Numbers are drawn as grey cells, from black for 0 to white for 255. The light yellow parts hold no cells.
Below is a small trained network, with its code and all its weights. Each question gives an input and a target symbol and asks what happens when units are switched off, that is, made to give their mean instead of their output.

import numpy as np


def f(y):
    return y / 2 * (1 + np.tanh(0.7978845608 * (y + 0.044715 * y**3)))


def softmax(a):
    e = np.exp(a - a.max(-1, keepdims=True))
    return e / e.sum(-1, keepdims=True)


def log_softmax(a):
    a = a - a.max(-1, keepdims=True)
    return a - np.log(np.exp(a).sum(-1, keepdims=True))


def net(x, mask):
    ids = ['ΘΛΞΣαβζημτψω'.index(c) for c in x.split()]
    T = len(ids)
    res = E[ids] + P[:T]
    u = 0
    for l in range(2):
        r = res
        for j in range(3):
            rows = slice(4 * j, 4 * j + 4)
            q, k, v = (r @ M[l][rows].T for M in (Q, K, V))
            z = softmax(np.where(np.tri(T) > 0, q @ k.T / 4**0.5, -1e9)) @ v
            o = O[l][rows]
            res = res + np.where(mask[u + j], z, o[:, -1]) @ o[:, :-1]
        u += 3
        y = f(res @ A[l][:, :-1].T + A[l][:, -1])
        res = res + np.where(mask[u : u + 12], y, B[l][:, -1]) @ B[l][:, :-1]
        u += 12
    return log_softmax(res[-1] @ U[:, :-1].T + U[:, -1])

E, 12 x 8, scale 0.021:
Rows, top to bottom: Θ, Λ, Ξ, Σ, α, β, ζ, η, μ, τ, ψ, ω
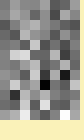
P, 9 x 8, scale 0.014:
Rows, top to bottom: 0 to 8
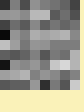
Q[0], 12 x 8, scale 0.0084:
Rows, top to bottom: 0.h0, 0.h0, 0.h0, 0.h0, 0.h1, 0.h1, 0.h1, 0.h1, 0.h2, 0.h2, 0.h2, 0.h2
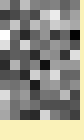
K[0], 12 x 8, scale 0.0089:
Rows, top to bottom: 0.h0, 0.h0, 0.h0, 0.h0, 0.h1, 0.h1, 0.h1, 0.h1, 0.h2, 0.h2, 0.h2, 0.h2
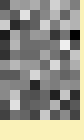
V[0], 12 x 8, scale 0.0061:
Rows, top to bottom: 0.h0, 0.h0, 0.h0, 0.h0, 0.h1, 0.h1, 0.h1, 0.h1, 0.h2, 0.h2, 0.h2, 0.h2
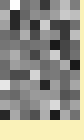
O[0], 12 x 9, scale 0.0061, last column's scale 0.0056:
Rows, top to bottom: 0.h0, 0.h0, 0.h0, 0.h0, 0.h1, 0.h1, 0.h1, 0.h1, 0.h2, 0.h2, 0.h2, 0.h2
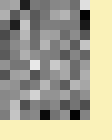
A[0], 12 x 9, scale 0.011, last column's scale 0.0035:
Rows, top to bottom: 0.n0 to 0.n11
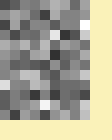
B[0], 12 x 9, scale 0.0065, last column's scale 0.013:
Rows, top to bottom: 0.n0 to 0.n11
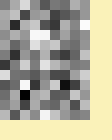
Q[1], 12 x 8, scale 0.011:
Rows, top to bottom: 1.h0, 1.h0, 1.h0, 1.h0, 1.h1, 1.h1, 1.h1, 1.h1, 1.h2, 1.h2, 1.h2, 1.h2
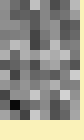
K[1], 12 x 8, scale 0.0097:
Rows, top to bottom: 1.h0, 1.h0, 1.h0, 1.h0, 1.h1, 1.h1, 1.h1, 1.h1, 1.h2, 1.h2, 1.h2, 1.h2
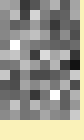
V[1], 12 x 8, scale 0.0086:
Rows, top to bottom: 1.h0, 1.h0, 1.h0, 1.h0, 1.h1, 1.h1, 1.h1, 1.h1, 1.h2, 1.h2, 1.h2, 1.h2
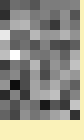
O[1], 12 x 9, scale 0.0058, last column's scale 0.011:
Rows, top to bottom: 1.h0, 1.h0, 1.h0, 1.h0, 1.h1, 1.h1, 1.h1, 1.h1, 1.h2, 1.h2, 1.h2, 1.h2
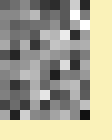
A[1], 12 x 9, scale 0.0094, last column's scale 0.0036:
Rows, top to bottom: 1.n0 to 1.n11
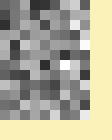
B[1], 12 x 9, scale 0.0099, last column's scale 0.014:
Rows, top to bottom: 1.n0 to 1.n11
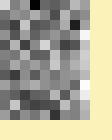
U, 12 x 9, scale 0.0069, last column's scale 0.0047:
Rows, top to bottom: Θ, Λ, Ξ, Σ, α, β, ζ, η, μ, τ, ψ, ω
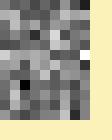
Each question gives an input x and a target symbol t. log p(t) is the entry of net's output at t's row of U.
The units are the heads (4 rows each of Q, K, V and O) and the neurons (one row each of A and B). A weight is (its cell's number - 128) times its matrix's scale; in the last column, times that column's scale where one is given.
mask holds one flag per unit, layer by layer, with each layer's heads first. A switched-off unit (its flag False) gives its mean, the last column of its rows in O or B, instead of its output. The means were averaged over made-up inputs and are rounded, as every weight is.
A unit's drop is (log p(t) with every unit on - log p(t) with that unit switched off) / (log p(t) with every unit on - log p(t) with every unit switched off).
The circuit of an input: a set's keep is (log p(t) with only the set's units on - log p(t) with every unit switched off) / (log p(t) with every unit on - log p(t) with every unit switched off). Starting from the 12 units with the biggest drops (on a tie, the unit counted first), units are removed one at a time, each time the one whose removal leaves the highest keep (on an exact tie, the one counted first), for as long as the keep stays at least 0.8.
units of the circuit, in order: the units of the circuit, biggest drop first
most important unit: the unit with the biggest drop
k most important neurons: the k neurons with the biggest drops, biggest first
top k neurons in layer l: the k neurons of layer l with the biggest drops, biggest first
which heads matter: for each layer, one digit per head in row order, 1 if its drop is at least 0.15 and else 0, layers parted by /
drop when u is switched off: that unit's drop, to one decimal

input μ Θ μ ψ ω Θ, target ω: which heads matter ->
000 / 100
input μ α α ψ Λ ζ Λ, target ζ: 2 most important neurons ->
(0.n8 1.n6)
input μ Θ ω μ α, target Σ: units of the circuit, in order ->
(0.n8 1.n5)
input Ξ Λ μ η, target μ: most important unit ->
0.n10
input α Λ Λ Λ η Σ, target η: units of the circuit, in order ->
(1.h2 0.h2)
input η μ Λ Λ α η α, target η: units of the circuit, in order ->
(0.h2 1.h2 1.n7)
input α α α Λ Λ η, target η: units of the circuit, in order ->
(0.h2 1.h2 1.n7)
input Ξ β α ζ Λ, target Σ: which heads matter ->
010 / 010
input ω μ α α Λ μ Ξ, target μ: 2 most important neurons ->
(1.n9 0.n10)
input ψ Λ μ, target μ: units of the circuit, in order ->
(1.h2 0.n1)
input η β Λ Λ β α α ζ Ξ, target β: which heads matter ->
000 / 001
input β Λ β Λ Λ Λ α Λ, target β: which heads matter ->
001 / 000
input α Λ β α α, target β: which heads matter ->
000 / 010
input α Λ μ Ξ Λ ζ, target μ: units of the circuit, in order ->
(1.h2 1.n5)
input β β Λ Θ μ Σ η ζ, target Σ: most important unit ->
0.n8
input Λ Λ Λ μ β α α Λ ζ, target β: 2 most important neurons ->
(0.n2 0.n1)
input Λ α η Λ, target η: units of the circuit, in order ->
(1.h2 0.h2 1.n7)
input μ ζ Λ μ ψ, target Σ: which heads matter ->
000 / 010
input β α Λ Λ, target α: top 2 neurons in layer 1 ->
(1.n2 1.n6)
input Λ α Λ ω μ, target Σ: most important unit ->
0.h2
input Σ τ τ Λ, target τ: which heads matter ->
100 / 001
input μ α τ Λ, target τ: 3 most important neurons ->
(0.n4 1.n4 0.n11)
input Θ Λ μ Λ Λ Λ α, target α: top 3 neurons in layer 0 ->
(0.n2 0.n5 0.n7)
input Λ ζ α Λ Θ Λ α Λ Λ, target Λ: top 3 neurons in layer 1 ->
(1.n0 1.n4 1.n6)
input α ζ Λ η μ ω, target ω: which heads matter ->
100 / 100
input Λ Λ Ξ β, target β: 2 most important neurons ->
(1.n11 0.n1)
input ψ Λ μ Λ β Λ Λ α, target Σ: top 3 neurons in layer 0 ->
(0.n8 0.n5 0.n1)
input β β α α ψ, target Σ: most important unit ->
0.n4
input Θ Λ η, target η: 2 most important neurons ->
(0.n3 1.n7)
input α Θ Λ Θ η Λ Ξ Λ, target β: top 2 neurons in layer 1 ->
(1.n9 1.n10)
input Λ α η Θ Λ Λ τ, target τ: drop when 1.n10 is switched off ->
0.6
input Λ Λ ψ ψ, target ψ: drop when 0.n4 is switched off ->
0.0
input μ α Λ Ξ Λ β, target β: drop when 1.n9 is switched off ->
0.1
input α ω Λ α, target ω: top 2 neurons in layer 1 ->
(1.n11 1.n5)
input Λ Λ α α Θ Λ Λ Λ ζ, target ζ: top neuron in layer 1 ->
(1.n6)
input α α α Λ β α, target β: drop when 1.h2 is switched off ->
0.7
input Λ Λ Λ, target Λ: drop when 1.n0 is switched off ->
0.2
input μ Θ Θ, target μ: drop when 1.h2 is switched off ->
0.6
